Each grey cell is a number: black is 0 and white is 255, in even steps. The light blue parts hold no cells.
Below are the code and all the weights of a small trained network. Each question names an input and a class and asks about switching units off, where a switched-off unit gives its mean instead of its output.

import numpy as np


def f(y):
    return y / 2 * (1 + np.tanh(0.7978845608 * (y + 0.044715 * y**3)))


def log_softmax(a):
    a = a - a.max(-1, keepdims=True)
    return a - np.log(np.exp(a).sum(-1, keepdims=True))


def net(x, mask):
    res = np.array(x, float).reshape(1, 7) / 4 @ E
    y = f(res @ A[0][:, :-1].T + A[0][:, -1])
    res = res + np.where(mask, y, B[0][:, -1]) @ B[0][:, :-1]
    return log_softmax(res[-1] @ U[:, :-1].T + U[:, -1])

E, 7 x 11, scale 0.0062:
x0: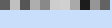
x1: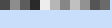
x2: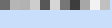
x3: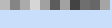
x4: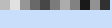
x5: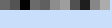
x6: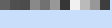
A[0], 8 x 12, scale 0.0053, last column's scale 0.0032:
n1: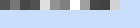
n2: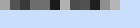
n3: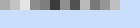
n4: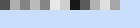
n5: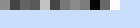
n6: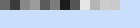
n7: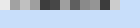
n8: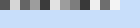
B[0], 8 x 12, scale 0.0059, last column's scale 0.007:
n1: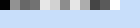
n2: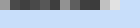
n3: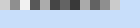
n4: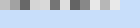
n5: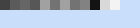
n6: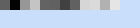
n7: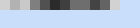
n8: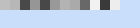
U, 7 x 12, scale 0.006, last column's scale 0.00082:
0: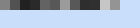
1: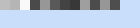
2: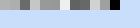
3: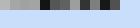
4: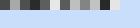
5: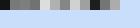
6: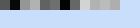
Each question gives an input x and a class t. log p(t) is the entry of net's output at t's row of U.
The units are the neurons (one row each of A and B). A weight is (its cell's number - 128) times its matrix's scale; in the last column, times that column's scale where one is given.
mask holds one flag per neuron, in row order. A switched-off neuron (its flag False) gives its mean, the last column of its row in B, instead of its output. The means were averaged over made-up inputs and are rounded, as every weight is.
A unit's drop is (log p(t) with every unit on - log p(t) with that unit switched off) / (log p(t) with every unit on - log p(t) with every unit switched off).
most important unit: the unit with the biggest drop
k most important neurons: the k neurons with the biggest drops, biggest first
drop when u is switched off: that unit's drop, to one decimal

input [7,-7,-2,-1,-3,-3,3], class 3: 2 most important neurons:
(n1; n4)
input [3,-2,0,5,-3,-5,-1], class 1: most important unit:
n3
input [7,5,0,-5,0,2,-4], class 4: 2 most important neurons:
(n8; n1)
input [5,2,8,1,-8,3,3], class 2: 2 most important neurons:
(n4; n8)
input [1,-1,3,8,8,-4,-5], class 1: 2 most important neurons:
(n3; n7)
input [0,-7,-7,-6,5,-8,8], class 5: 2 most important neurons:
(n1; n8)
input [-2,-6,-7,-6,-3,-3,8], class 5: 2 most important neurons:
(n1; n5)
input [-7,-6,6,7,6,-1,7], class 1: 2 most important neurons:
(n7; n3)
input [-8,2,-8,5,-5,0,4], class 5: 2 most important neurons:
(n1; n5)
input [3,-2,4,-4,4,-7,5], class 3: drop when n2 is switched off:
-0.1
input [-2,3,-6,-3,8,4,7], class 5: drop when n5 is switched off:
0.1
